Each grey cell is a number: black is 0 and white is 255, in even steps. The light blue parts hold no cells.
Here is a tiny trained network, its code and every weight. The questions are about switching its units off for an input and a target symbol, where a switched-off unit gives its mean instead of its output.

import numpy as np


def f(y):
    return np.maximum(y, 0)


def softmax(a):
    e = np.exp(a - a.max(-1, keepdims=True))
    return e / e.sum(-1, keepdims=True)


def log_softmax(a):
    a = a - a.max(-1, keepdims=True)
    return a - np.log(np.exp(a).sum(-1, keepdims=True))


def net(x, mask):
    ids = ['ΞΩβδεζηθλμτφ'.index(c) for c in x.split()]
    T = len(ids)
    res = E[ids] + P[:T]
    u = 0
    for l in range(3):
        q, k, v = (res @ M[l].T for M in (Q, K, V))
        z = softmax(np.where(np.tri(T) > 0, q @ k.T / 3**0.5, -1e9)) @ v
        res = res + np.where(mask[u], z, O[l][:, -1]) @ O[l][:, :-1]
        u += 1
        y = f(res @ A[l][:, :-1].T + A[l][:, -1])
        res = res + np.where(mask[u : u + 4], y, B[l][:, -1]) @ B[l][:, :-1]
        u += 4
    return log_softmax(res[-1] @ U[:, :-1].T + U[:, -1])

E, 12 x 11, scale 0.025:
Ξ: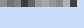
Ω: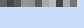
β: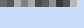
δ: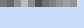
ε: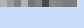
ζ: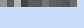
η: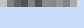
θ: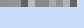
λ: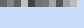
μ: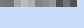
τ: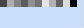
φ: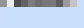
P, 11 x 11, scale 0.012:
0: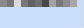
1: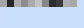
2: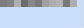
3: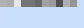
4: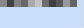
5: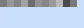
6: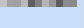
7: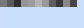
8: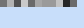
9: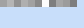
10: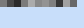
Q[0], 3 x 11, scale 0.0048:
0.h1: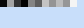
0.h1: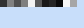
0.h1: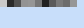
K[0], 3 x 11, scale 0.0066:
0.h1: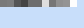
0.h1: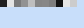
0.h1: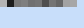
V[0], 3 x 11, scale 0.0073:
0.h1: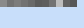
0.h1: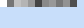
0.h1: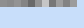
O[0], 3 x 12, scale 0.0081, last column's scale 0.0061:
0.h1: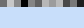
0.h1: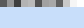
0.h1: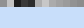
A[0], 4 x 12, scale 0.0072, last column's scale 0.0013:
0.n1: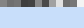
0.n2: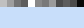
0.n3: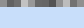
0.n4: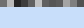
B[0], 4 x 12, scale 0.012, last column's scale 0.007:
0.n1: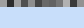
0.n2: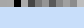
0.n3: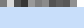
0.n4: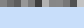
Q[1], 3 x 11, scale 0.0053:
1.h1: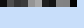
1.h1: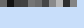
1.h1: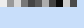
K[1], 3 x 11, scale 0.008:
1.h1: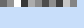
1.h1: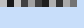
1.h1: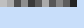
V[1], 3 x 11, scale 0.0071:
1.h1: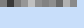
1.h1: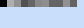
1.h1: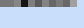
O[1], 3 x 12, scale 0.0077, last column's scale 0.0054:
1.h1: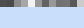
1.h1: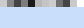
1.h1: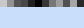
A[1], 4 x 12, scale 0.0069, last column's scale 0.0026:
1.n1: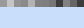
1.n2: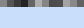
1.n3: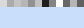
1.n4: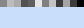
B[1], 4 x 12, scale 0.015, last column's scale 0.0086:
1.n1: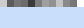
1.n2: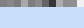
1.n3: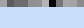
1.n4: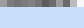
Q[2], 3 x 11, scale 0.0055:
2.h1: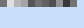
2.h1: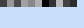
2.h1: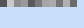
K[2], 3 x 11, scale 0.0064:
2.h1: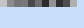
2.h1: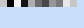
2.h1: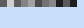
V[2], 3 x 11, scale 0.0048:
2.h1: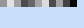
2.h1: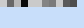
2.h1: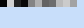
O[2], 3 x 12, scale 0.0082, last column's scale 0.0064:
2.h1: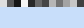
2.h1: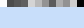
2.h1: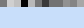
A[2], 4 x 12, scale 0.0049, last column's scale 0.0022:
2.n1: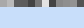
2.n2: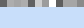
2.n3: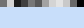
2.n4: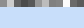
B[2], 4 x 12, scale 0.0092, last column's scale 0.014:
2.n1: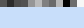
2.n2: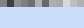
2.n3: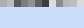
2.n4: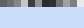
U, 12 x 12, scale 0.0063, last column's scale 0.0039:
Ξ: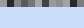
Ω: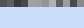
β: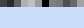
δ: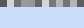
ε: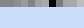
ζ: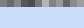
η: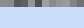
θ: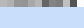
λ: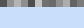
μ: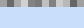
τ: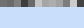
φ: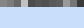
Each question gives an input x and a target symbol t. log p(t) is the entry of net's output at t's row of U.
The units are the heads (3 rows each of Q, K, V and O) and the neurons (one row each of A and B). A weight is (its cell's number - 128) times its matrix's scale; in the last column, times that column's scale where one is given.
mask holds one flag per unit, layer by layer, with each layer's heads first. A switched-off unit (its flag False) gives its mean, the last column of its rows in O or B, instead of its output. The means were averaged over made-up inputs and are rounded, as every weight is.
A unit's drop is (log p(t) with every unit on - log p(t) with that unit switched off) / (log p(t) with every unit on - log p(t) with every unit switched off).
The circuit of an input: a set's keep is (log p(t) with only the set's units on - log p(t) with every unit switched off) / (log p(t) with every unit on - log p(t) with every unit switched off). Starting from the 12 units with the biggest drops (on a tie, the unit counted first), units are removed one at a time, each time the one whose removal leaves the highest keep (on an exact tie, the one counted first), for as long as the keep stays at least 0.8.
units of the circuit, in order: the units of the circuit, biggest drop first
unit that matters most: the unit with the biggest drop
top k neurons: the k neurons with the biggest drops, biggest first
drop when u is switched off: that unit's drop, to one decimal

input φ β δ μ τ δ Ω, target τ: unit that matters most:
0.n2
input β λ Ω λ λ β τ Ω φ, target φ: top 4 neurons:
[1.n2; 0.n4; 1.n4; 2.n4]
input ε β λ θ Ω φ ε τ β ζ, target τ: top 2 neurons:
[0.n2; 2.n2]
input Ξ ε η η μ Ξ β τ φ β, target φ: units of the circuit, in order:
[2.h1; 1.h1]
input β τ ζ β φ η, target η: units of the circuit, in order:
[0.h1; 1.h1; 2.n3]
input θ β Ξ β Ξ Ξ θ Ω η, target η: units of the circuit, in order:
[0.h1; 1.h1; 0.n1; 2.n3]
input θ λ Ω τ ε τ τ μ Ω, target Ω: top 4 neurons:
[1.n4; 2.n4; 1.n2; 1.n1]
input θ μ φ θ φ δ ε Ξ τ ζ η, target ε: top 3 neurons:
[1.n2; 1.n1; 2.n3]
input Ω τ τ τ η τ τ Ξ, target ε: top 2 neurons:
[1.n2; 1.n4]
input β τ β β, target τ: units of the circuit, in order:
[1.h1; 2.n4]
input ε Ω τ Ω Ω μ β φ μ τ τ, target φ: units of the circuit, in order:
[2.n4; 2.h1]
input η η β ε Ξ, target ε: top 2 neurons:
[1.n2; 1.n1]
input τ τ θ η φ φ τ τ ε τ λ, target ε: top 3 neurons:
[1.n2; 0.n3; 2.n3]
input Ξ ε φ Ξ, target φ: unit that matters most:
1.h1
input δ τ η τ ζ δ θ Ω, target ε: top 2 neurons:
[1.n2; 0.n3]
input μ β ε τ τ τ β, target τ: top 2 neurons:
[2.n2; 2.n4]
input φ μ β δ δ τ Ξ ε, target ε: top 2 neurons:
[0.n3; 1.n2]
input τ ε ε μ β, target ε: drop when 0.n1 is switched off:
0.0
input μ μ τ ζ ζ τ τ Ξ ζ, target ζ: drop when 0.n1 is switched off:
0.1
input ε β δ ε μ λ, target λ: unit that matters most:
2.h1
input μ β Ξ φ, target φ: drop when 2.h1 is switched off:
0.2
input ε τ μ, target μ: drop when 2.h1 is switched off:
0.2
